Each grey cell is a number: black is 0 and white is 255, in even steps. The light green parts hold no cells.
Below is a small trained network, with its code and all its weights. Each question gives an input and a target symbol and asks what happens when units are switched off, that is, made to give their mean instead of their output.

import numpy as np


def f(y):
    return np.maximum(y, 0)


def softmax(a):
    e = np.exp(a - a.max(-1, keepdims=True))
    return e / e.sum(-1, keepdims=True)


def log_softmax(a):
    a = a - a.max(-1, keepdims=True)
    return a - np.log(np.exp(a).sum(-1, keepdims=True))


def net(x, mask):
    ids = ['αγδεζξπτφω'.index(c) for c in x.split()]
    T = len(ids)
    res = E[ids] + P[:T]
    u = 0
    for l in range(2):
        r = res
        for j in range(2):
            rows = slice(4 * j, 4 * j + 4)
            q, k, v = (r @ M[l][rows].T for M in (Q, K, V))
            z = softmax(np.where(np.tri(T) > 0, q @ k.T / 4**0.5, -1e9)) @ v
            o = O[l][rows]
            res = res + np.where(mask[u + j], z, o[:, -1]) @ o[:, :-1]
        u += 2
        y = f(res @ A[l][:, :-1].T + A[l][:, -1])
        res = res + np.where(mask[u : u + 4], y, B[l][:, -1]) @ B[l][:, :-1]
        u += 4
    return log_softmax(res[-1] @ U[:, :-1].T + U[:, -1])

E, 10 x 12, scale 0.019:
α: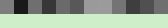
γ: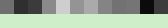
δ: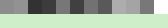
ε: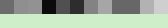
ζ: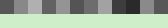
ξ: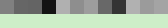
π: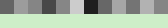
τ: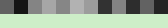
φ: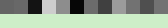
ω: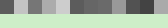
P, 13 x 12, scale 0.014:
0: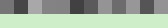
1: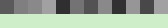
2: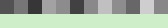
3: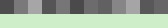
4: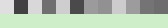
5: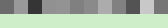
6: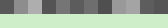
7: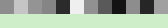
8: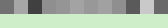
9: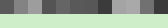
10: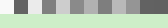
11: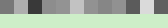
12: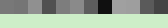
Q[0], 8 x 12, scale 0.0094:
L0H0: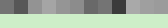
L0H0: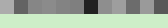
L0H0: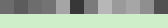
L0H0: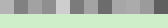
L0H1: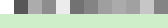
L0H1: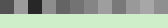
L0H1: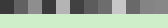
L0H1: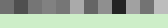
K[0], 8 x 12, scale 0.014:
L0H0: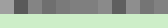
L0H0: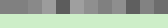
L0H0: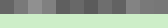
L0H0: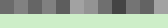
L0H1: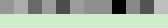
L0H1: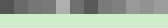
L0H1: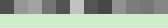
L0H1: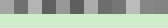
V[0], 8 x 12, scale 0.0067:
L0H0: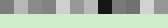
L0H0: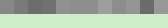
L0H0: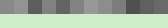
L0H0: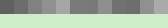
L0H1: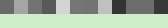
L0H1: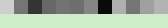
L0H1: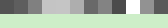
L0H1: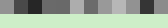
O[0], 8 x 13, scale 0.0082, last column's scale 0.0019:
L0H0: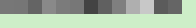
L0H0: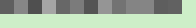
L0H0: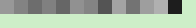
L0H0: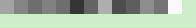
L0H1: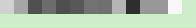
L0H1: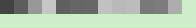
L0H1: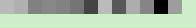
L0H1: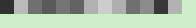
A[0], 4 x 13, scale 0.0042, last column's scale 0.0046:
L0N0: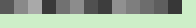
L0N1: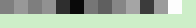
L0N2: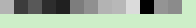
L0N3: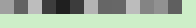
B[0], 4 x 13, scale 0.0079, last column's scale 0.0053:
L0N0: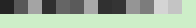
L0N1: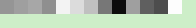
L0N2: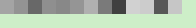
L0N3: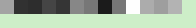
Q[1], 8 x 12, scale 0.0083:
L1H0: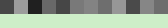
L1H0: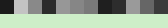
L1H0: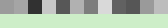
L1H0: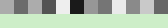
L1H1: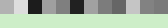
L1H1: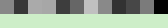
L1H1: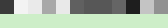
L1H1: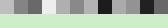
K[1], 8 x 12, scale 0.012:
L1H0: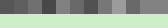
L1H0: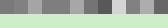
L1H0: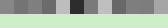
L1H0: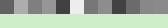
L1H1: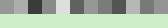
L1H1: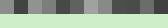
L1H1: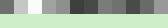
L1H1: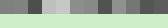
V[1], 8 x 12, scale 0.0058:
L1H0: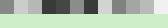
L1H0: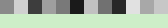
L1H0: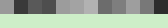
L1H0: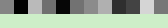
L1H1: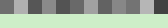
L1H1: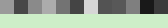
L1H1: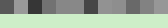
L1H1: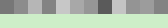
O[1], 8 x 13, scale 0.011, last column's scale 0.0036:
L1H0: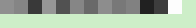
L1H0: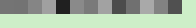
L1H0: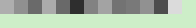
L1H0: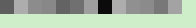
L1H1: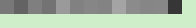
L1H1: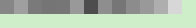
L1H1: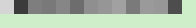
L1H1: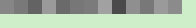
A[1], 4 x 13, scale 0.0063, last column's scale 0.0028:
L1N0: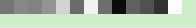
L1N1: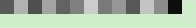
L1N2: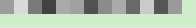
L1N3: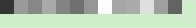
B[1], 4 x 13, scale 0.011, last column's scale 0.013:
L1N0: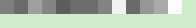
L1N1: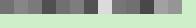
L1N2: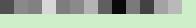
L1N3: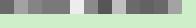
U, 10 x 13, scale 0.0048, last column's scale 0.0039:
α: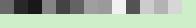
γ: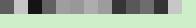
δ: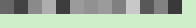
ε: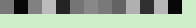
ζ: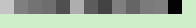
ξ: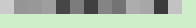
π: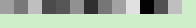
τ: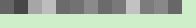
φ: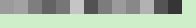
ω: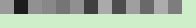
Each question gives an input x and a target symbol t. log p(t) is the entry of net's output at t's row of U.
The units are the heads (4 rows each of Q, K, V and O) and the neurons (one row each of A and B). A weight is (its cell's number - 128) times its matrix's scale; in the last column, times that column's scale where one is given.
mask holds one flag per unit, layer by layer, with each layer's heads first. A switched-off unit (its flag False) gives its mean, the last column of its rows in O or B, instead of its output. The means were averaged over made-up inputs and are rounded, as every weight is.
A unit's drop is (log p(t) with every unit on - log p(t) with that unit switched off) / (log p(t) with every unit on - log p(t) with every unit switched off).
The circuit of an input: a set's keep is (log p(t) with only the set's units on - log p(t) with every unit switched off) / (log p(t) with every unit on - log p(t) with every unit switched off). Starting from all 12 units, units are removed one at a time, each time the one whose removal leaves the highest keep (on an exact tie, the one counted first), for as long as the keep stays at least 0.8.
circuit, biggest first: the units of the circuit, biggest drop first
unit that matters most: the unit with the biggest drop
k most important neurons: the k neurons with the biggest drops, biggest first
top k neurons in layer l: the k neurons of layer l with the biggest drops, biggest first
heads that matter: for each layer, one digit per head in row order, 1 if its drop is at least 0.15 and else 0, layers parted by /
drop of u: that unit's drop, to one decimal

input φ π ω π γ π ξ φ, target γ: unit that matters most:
L1H1
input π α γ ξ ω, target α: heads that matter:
01 / 00
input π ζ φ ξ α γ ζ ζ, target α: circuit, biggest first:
(L0H1, L1N0)
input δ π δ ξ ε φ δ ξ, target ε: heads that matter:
01 / 10
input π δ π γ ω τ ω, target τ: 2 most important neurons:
(L1N2, L0N1)
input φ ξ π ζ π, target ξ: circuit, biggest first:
(L1H0, L0H1, L0N1)
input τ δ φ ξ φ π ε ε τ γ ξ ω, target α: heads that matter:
00 / 01
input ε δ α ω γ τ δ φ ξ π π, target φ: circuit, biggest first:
(L1N3, L1H0, L0N1)
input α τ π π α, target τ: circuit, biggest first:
(L1H0, L1N2, L1H1)
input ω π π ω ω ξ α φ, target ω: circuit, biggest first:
(L1H0, L1H1)
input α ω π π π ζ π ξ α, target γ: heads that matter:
10 / 01
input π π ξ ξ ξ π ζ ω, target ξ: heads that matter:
00 / 10
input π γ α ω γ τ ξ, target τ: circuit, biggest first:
(L1H0, L1N2)
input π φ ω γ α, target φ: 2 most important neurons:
(L1N3, L0N1)
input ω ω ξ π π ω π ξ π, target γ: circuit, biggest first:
(L1N0)
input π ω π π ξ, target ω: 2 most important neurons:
(L0N1, L0N0)
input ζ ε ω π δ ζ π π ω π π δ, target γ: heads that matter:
00 / 00
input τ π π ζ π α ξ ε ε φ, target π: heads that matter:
00 / 11
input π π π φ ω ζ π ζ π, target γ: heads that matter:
00 / 00
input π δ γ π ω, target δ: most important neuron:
(L1N3)
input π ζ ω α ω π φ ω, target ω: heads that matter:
00 / 10
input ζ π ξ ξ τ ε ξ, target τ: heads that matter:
00 / 10
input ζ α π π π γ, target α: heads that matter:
00 / 00
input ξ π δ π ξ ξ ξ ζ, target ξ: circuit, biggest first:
(L1H0, L0H1)
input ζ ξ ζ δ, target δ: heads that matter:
01 / 10
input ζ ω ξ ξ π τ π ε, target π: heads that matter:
00 / 10
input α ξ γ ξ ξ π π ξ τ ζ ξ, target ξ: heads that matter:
01 / 10
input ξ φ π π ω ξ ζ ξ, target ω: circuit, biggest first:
(L1H0)
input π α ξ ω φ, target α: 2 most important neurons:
(L1N0, L1N2)
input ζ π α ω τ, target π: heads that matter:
00 / 11
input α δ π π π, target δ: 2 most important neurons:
(L0N1, L1N3)
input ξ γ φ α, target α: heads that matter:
01 / 10
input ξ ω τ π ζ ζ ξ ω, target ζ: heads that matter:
01 / 00
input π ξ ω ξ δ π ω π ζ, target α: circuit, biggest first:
(L1N0)
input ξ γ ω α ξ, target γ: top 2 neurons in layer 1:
(L1N2, L1N3)
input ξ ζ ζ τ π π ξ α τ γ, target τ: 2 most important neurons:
(L1N2, L0N2)
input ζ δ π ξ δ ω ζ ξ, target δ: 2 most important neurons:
(L1N3, L0N2)
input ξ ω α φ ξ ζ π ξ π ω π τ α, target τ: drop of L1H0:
0.9
